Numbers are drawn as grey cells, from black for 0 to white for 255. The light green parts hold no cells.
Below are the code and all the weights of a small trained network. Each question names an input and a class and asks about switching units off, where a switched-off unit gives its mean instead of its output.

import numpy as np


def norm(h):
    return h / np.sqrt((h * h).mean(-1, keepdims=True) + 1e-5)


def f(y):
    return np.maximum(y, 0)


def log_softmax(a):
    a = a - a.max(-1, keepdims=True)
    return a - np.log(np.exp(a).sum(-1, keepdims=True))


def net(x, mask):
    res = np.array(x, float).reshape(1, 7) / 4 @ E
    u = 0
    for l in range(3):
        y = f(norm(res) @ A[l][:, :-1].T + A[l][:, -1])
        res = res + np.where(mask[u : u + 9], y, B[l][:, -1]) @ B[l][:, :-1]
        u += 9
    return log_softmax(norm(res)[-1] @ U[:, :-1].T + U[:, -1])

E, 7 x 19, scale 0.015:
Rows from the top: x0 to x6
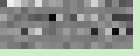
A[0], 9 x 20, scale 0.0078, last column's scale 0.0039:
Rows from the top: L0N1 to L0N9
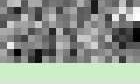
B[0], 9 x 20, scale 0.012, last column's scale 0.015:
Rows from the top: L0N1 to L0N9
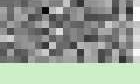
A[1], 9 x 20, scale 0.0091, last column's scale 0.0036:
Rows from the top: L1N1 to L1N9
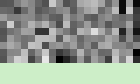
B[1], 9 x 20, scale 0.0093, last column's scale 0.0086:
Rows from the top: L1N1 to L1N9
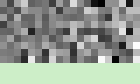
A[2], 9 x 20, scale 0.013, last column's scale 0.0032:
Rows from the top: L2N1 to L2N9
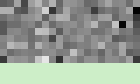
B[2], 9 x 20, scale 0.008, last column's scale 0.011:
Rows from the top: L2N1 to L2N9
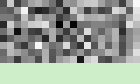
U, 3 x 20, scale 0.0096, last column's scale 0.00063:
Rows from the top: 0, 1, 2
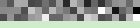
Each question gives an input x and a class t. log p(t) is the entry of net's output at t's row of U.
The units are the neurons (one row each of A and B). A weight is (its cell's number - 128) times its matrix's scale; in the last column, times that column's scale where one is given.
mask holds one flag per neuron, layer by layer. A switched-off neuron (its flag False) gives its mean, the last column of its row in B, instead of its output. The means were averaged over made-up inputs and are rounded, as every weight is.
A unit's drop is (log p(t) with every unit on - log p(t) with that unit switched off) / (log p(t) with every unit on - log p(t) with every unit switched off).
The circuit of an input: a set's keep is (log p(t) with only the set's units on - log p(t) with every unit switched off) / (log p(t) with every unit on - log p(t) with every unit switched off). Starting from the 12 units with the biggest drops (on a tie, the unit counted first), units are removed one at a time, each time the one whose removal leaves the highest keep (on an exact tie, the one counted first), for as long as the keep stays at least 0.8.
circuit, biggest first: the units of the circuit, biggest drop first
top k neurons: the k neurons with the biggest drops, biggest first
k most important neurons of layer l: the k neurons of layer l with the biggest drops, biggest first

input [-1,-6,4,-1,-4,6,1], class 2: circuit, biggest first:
[L0N8]
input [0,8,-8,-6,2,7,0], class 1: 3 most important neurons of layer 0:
[L0N8 L0N2 L0N9]
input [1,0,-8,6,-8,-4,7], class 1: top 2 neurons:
[L1N9 L0N5]
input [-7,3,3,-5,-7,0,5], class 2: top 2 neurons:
[L0N8 L0N9]
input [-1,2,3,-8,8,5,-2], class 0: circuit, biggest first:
[L2N2 L0N6]
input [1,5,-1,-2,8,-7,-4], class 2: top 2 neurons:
[L0N2 L0N5]
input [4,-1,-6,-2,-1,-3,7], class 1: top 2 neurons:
[L1N9 L0N8]
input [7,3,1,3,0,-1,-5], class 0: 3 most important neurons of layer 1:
[L1N5 L1N1 L1N9]
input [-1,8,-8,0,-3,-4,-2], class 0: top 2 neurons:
[L0N2 L0N3]
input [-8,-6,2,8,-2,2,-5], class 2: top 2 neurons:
[L0N8 L0N6]
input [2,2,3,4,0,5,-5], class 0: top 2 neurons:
[L0N7 L1N5]
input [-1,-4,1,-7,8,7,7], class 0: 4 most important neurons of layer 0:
[L0N6 L0N7 L0N2 L0N5]
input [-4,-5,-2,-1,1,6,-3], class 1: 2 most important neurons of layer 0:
[L0N2 L0N3]
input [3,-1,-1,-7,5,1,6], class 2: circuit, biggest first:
[L0N2]
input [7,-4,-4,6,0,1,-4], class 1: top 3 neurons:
[L1N9 L0N8 L0N9]
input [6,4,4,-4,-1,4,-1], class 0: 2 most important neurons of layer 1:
[L1N5 L1N1]
